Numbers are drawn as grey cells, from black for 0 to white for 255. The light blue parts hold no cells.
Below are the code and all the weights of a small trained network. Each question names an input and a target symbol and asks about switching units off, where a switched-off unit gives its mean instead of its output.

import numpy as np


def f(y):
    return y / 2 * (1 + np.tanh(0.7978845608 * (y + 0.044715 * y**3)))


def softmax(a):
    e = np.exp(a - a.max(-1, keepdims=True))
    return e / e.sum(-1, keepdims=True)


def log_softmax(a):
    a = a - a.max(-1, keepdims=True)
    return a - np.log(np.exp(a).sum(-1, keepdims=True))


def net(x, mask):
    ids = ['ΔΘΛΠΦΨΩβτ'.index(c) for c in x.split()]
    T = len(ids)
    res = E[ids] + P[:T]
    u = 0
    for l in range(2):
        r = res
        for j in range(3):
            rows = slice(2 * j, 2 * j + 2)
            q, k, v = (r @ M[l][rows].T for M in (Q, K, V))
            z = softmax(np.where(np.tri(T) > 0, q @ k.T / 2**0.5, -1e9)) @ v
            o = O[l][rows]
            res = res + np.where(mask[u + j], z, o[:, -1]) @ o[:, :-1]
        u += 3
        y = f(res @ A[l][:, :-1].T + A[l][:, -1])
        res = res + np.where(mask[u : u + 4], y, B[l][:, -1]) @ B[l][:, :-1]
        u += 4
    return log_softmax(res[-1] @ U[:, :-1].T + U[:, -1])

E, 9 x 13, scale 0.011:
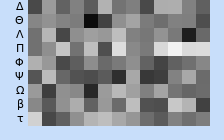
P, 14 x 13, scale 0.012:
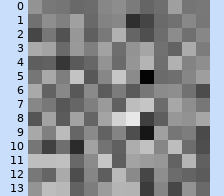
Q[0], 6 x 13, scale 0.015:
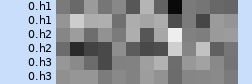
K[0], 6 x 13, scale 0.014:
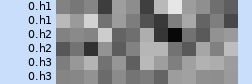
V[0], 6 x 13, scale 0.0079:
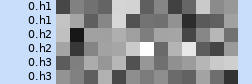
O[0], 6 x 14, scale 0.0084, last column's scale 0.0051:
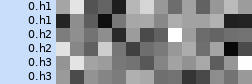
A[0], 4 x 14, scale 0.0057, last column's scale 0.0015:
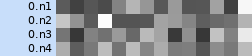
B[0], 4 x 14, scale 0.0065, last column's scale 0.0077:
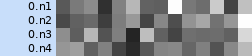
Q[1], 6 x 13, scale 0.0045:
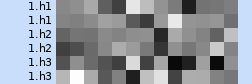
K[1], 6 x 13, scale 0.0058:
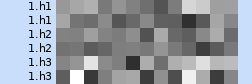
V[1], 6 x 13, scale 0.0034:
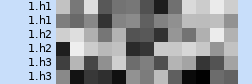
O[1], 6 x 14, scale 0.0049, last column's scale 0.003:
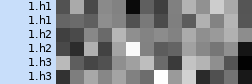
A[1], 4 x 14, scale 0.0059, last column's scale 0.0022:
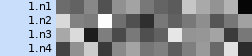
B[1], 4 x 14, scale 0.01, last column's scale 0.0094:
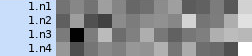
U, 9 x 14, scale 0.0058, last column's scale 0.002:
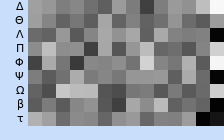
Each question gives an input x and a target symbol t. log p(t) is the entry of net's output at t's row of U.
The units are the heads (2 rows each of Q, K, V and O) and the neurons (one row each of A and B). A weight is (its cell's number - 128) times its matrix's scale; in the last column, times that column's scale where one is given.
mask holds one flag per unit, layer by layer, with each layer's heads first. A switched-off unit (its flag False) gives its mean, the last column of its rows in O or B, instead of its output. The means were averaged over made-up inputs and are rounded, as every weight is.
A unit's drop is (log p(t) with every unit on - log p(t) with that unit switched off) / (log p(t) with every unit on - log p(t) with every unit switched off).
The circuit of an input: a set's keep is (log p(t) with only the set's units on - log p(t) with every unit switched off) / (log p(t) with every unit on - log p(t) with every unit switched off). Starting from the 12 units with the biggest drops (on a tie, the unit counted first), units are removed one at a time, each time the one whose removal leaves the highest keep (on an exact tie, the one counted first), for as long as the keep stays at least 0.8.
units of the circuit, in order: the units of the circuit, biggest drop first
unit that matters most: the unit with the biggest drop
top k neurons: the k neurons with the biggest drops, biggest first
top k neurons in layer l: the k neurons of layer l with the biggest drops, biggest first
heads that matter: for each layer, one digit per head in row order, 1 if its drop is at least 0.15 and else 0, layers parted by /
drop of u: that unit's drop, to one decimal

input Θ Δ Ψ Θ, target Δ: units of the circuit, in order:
(0.h2 0.h1)
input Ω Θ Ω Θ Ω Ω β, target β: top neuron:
(1.n2)
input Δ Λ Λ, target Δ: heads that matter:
110 / 010
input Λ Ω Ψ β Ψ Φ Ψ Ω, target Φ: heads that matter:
111 / 000
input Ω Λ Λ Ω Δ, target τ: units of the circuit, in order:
(0.h2 0.h3 1.h2)
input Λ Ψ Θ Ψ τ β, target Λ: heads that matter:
110 / 001
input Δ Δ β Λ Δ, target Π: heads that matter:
111 / 011
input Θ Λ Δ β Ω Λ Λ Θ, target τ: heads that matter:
011 / 000
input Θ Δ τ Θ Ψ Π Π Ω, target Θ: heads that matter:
001 / 011
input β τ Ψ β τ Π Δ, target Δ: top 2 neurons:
(1.n3 1.n4)
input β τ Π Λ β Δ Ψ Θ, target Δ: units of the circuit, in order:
(0.h1 0.h2)
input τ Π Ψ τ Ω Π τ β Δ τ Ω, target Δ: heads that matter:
110 / 101
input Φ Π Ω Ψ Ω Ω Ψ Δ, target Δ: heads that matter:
011 / 001
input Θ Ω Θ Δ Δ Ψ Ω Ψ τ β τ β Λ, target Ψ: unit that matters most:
0.h2
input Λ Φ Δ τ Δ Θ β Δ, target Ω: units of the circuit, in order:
(0.h1 0.h2 1.n2)
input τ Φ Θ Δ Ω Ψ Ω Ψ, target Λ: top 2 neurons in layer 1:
(1.n4 1.n1)
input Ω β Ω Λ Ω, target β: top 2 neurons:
(1.n2 0.n4)
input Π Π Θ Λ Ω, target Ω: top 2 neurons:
(1.n1 1.n2)
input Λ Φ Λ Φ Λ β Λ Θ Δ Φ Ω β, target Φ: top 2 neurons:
(0.n1 1.n4)
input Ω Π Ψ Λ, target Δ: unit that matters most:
1.h3
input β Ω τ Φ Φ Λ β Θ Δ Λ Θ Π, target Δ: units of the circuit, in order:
(1.h3 0.h3)
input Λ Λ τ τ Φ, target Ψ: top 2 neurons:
(1.n3 0.n1)
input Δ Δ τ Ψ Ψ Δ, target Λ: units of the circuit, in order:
(0.h2 1.n4)
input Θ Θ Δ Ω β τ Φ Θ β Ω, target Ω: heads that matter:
111 / 001
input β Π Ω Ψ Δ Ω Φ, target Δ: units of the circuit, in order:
(0.h1 0.h2)
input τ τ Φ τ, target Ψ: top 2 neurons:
(1.n3 0.n1)
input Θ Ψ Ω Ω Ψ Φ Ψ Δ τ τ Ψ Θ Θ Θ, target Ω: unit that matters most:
0.h1
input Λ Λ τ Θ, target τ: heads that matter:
111 / 000
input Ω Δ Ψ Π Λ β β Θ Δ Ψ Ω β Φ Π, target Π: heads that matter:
010 / 010
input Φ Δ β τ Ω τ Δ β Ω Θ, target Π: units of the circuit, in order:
(0.h2 0.h1)
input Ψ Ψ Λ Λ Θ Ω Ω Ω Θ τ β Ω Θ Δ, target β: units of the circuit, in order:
(0.h2 0.h1 1.n2 1.h3)
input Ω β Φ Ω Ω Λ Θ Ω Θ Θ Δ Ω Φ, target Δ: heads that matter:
100 / 010
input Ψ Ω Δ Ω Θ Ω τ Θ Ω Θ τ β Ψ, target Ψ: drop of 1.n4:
0.0
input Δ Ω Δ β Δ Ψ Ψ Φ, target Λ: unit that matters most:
0.h2
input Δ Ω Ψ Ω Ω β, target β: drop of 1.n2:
0.4
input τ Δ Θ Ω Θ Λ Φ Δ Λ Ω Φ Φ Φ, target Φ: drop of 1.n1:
0.0
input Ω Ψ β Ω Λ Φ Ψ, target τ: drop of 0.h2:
0.6
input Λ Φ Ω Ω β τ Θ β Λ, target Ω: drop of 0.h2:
0.1
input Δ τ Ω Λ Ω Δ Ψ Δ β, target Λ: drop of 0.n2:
-0.1
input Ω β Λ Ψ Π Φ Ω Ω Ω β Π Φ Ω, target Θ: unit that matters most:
1.h2
